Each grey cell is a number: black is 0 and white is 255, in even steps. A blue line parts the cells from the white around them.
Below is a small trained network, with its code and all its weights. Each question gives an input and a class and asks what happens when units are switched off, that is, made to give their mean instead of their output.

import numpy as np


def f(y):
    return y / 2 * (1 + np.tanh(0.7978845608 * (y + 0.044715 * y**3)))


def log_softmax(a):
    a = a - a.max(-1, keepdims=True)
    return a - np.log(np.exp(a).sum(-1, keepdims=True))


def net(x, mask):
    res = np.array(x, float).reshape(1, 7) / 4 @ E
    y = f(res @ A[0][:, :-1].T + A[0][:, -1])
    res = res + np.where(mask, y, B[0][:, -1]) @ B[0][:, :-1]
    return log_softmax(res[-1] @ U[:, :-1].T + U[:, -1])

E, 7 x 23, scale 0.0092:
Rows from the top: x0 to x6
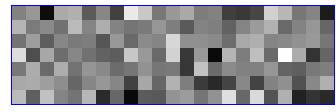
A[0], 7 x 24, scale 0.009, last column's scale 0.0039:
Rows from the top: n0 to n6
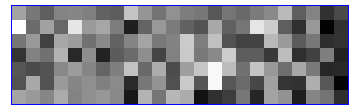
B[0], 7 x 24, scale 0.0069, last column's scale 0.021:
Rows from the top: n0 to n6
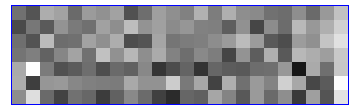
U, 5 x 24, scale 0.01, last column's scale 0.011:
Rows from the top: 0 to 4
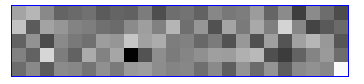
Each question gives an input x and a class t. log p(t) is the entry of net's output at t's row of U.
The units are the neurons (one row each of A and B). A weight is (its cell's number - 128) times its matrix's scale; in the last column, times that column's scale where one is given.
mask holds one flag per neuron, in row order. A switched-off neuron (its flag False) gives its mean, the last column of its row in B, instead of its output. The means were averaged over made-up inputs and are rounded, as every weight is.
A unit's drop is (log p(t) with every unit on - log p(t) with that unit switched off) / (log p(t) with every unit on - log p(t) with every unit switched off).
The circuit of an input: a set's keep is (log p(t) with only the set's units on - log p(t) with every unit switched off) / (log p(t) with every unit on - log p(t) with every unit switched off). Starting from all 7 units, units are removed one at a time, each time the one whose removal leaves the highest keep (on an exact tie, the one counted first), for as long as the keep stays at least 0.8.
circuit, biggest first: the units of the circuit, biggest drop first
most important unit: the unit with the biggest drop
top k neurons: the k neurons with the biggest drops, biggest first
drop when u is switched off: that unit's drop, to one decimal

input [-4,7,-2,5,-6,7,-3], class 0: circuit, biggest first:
(n6)
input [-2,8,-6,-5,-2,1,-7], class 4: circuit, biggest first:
(n1 n3)
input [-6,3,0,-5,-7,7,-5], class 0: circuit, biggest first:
(n6 n2)
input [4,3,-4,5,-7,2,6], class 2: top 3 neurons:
(n1 n5 n3)
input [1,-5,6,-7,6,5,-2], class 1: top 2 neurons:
(n5 n4)
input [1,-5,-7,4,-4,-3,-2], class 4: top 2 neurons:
(n5 n6)
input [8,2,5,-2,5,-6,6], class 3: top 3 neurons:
(n2 n0 n6)
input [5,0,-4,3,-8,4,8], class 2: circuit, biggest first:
(n3 n1)
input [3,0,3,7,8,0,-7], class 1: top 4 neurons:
(n1 n3 n0 n2)
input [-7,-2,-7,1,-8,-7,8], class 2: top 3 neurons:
(n3 n1 n6)
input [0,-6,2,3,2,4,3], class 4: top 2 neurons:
(n3 n5)
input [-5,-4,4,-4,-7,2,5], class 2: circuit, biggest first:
(n3 n2)
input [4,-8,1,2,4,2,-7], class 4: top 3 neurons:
(n3 n1 n0)
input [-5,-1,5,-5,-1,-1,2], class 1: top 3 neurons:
(n5 n2 n0)
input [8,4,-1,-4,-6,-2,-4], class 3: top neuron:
(n2)
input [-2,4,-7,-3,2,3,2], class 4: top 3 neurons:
(n1 n4 n2)
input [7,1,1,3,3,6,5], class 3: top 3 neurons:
(n0 n2 n4)
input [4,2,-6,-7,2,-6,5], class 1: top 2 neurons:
(n5 n6)
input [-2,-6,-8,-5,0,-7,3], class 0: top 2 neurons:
(n4 n1)
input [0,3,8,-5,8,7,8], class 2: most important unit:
n1
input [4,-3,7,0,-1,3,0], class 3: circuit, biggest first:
(n2 n1 n0)
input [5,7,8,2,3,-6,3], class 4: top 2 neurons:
(n1 n6)
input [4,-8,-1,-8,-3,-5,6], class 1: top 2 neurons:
(n5 n1)
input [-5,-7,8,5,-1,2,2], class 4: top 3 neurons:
(n5 n3 n2)
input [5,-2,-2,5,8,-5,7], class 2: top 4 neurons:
(n3 n5 n1 n6)
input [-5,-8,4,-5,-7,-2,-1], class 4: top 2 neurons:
(n2 n3)
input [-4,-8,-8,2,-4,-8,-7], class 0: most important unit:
n4
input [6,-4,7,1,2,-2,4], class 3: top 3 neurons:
(n2 n0 n1)
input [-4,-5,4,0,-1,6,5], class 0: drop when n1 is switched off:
0.2
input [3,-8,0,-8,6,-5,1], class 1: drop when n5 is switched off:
1.6
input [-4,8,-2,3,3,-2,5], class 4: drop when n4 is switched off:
0.0
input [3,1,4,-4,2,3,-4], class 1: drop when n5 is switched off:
0.6
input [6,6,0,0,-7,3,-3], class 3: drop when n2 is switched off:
0.4
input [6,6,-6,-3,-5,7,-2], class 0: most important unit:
n6
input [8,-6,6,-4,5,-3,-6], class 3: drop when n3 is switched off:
0.1
